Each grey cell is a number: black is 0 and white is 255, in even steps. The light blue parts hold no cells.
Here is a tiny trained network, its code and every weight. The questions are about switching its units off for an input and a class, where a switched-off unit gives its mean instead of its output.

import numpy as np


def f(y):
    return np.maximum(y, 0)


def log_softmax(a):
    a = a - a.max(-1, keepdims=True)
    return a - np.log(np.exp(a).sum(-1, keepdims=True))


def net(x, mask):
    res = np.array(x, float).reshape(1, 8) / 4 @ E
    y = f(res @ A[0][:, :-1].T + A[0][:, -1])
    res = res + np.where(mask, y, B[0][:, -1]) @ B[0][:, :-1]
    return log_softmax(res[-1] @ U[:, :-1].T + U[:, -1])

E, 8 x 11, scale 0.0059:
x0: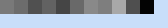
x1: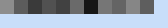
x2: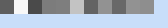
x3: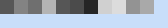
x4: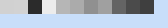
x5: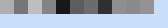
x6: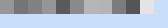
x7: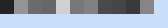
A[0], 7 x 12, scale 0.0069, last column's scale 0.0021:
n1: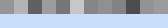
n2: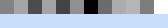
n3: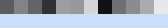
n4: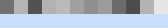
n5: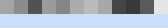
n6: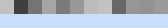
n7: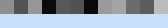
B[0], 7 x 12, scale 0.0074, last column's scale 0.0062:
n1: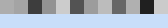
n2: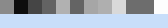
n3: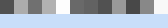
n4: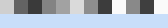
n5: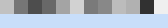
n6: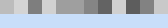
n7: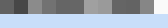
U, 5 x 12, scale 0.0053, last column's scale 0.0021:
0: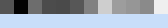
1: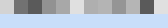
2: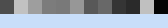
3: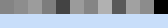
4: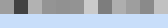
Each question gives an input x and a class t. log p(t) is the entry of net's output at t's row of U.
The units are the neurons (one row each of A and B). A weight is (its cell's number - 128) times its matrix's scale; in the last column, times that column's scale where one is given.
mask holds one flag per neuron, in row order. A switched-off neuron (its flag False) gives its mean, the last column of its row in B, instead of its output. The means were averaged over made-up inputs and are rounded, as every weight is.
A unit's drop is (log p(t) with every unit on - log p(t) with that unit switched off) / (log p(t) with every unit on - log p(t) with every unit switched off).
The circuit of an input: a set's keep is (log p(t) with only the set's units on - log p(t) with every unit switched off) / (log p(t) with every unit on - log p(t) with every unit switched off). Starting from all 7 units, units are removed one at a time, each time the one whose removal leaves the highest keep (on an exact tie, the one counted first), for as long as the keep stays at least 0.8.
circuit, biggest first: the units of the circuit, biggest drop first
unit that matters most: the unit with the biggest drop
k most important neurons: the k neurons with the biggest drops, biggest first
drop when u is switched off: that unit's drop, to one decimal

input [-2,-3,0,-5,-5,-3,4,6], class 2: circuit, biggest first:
(n3, n2)
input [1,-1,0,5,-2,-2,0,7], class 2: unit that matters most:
n2
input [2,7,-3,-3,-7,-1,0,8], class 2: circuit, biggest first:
(n3, n2)
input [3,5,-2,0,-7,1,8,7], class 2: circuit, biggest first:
(n2, n3)
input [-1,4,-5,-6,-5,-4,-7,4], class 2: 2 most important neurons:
(n3, n2)
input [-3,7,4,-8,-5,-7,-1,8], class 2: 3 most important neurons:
(n3, n2, n1)
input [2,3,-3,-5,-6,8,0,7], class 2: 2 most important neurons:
(n3, n2)
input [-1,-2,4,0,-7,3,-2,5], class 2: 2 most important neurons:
(n3, n2)
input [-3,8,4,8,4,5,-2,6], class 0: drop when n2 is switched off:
0.3
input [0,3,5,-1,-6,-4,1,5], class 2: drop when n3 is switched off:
0.2
